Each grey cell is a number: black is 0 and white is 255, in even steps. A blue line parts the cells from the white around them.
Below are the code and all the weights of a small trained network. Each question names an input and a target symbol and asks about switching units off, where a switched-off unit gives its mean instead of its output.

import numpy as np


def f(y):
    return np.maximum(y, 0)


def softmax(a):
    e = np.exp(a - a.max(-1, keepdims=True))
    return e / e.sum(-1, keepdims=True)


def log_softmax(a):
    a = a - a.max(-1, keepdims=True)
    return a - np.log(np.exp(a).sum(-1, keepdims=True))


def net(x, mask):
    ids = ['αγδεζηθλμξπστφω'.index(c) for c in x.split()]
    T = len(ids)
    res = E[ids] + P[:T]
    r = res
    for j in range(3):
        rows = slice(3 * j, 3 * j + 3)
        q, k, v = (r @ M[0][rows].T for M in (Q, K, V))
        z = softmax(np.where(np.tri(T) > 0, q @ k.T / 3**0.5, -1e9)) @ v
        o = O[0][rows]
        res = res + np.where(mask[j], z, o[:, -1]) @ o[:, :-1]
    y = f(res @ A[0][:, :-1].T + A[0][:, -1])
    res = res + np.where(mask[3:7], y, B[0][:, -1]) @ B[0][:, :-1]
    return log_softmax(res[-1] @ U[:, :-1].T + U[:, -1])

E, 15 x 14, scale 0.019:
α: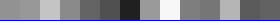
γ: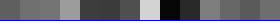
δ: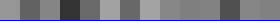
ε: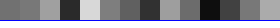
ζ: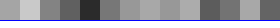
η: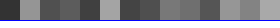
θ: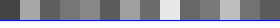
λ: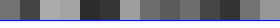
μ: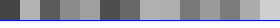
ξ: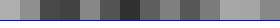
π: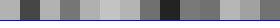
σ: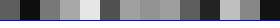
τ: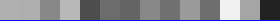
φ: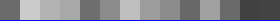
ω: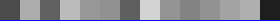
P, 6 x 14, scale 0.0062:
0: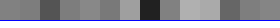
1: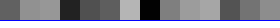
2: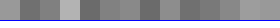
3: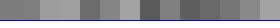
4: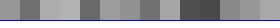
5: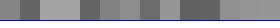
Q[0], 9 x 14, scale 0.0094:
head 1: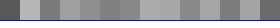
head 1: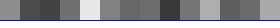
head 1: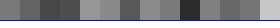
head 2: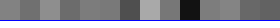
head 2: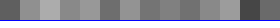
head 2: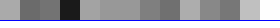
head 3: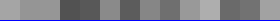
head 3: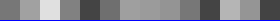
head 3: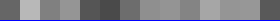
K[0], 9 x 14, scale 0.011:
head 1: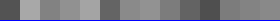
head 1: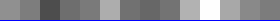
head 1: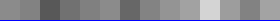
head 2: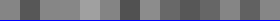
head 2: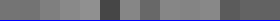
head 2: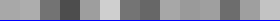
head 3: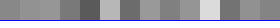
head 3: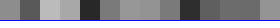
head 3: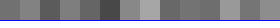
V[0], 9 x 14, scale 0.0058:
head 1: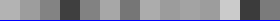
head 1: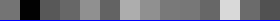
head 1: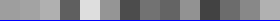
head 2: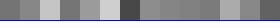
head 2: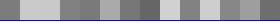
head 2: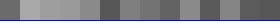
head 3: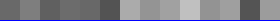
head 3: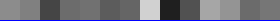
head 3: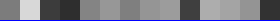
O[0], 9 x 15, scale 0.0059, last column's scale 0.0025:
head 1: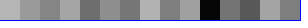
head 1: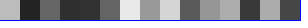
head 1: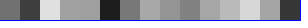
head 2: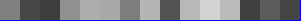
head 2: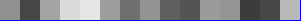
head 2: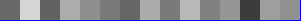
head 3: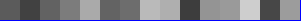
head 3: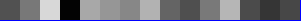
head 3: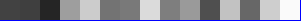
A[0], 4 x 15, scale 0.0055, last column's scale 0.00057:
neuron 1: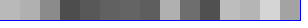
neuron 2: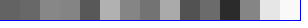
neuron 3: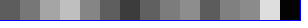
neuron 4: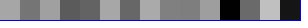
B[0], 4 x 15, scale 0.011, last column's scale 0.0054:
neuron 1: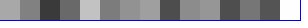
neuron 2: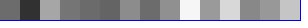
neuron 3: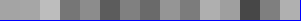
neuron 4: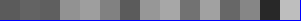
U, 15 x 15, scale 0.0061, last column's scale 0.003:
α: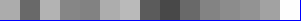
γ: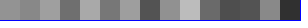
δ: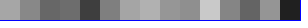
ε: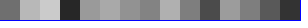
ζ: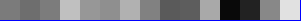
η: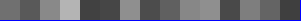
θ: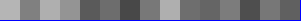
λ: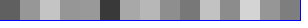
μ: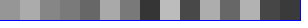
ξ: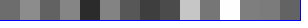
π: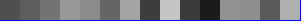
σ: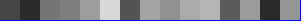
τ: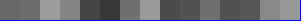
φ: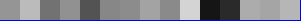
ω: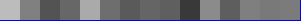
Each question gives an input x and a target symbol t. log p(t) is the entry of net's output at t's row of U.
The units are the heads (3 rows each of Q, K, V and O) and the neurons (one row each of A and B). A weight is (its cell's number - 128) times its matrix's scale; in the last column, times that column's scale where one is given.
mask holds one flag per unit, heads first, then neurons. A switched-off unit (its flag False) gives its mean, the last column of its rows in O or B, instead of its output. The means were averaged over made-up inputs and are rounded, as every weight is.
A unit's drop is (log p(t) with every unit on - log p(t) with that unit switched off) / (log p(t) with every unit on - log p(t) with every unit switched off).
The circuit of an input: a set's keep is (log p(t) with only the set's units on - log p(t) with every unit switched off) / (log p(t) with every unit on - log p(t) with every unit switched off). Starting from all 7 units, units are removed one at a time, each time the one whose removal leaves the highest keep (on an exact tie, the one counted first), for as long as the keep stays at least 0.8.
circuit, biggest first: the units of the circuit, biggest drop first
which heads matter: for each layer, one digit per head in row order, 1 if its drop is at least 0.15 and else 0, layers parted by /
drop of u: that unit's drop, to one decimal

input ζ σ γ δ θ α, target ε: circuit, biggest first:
(head 3)
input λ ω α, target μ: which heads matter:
101
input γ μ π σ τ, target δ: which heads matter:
110
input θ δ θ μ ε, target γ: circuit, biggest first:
(neuron 2; head 3; neuron 3)
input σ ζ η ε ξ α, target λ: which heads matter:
100
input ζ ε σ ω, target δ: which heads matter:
110
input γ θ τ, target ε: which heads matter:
001
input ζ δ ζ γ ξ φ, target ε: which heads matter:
001
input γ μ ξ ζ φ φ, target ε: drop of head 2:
0.1
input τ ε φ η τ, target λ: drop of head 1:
1.2
